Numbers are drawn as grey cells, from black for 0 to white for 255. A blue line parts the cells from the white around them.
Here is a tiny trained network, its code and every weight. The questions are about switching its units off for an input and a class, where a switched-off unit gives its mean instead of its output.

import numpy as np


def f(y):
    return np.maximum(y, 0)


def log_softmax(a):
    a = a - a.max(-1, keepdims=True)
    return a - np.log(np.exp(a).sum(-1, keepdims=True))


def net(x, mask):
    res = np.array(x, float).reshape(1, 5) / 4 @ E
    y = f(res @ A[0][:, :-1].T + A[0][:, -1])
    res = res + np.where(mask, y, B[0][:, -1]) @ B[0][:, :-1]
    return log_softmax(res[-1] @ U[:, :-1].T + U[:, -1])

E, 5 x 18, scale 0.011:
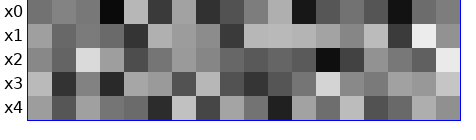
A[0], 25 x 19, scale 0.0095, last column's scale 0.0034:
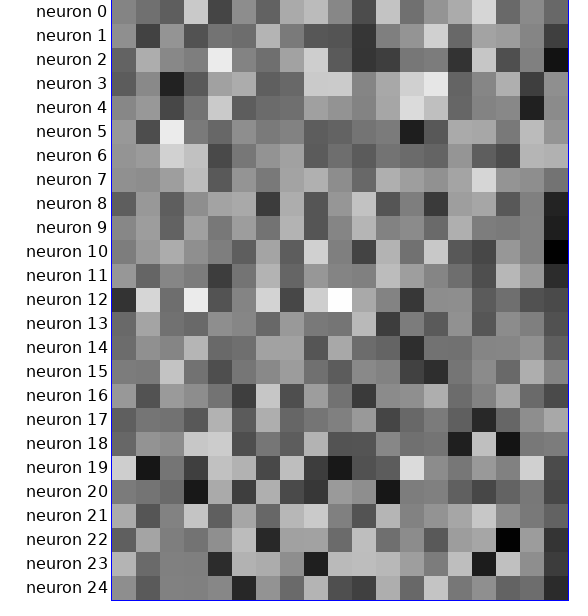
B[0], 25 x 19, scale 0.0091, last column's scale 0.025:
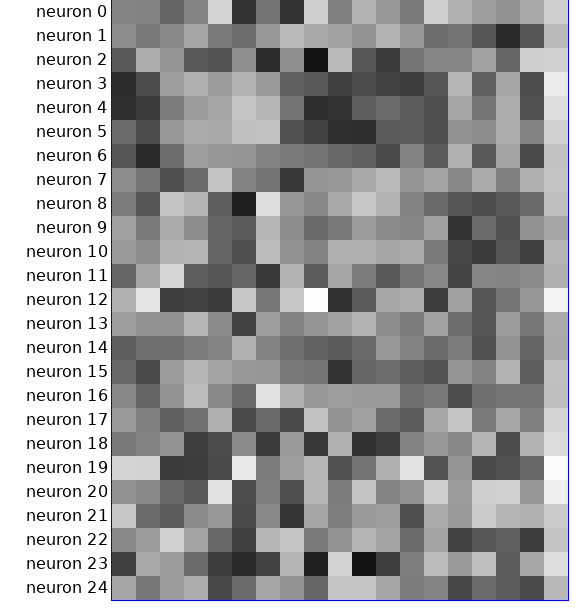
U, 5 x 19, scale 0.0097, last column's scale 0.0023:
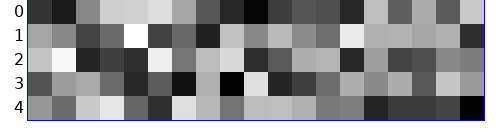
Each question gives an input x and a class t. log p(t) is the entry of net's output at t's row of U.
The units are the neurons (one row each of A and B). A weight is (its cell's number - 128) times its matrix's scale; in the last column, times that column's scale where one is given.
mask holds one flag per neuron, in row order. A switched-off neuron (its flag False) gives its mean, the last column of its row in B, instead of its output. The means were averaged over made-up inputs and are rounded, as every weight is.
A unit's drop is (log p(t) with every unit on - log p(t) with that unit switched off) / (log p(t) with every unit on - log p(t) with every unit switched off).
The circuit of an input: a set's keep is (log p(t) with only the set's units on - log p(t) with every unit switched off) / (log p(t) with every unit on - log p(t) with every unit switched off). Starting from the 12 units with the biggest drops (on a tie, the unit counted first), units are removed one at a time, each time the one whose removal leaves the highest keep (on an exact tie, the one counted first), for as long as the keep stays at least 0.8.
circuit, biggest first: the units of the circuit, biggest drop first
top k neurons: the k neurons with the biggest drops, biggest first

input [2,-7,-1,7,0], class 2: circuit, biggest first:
(neuron 19)
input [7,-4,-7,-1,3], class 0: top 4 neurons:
(neuron 4; neuron 3; neuron 0; neuron 21)
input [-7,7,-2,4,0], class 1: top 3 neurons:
(neuron 21; neuron 0; neuron 7)
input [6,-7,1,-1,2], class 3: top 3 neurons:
(neuron 18; neuron 2; neuron 0)
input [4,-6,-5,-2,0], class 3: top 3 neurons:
(neuron 18; neuron 2; neuron 5)
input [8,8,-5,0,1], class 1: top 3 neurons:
(neuron 20; neuron 17; neuron 18)
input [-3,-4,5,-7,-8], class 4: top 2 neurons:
(neuron 8; neuron 22)
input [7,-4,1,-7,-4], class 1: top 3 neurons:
(neuron 20; neuron 19; neuron 17)
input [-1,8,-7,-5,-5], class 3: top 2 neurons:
(neuron 23; neuron 5)
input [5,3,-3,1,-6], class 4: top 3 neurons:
(neuron 8; neuron 0; neuron 21)
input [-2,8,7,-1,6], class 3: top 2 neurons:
(neuron 23; neuron 11)
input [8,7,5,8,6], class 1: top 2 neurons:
(neuron 20; neuron 12)
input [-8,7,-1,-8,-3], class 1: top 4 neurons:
(neuron 0; neuron 21; neuron 19; neuron 7)
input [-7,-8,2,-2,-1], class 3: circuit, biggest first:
(neuron 18)
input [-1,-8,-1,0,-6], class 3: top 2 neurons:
(neuron 2; neuron 18)
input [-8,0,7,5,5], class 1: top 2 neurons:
(neuron 0; neuron 21)
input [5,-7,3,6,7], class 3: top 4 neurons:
(neuron 2; neuron 18; neuron 12; neuron 8)
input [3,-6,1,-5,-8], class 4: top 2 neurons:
(neuron 8; neuron 22)
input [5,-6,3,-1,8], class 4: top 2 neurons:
(neuron 10; neuron 16)
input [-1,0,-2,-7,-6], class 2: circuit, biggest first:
(neuron 12)
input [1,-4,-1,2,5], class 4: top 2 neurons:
(neuron 23; neuron 24)
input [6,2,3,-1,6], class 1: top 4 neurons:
(neuron 20; neuron 17; neuron 22; neuron 8)
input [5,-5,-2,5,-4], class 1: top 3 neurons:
(neuron 12; neuron 20; neuron 23)
